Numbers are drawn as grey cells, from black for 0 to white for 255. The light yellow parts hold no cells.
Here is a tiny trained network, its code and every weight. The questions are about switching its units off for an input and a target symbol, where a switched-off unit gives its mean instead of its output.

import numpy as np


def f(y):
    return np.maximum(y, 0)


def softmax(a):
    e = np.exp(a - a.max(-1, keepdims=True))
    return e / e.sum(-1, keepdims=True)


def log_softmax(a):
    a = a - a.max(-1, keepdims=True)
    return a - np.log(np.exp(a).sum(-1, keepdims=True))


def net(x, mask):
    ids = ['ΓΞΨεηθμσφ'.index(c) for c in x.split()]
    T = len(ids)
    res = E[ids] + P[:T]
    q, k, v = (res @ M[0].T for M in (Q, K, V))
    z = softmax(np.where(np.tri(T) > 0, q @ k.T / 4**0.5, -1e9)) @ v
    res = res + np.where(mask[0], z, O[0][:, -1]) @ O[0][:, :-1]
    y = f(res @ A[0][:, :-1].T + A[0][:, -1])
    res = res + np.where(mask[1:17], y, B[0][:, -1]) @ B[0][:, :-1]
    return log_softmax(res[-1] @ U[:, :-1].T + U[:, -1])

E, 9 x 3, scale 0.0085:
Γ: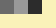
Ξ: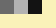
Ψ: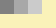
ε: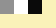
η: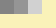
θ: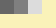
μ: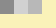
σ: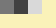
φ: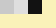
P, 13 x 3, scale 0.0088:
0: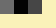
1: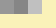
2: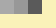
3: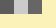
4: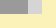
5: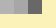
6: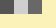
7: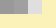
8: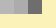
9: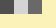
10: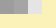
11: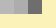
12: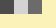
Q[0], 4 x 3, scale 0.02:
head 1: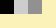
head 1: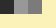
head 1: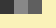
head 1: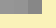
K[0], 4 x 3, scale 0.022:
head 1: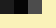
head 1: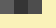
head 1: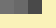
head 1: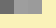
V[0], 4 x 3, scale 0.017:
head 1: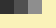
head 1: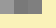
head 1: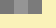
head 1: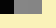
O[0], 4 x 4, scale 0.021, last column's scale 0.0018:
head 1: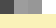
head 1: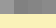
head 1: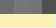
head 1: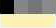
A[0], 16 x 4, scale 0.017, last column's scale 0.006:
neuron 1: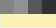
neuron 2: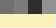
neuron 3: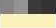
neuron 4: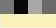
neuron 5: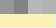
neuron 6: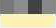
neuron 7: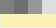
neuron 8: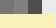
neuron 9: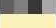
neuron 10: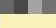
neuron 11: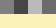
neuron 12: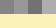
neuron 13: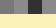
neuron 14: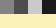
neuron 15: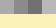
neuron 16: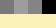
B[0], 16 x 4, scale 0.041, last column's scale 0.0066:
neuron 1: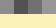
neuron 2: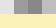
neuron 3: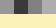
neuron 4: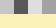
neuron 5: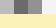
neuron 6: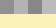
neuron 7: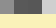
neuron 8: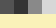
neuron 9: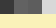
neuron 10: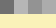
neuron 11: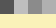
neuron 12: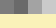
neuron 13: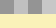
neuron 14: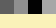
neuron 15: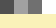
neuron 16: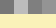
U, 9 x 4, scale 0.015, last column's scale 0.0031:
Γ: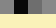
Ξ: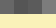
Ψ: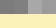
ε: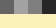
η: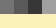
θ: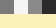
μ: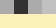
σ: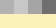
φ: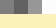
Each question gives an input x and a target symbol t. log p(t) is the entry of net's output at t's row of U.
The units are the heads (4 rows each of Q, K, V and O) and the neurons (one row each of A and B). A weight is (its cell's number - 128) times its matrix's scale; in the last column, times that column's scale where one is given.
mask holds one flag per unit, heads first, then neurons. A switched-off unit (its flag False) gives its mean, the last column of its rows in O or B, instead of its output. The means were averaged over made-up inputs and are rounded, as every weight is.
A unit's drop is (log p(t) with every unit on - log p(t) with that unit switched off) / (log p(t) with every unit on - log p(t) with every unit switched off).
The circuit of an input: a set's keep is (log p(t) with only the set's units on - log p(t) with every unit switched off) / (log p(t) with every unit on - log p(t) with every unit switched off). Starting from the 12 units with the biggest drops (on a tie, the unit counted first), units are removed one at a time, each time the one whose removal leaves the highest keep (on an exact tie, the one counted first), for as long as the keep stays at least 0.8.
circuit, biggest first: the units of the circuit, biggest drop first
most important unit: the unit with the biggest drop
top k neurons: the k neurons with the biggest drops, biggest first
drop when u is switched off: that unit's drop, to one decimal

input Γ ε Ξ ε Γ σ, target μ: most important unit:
neuron 4
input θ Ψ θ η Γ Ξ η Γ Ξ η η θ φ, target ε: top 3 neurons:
[neuron 9; neuron 8; neuron 13]
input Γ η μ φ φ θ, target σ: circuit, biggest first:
[head 1; neuron 8]
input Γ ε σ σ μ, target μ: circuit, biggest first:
[neuron 15; neuron 5]
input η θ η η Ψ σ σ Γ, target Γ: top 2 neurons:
[neuron 15; neuron 13]
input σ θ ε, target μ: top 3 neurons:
[neuron 3; neuron 8; neuron 2]
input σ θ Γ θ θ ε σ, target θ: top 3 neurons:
[neuron 8; neuron 10; neuron 3]
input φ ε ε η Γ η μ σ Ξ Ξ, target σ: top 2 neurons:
[neuron 15; neuron 13]
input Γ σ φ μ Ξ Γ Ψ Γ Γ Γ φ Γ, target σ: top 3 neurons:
[neuron 13; neuron 2; neuron 6]
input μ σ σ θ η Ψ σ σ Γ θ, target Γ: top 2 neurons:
[neuron 13; neuron 15]
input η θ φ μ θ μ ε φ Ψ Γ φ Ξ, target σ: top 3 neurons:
[neuron 13; neuron 2; neuron 6]
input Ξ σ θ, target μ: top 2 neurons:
[neuron 9; neuron 14]
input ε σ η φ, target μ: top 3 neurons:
[neuron 3; neuron 8; neuron 2]
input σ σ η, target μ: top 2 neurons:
[neuron 13; neuron 5]
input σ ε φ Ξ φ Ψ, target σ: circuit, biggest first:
[neuron 9]
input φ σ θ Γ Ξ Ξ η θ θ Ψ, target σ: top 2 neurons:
[neuron 15; neuron 8]
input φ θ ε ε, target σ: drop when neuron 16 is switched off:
0.0
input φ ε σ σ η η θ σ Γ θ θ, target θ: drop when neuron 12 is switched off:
0.1
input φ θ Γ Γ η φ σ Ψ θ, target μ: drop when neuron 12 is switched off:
-0.1
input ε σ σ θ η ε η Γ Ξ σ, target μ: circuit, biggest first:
[neuron 15]
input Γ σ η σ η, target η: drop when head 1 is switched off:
0.1
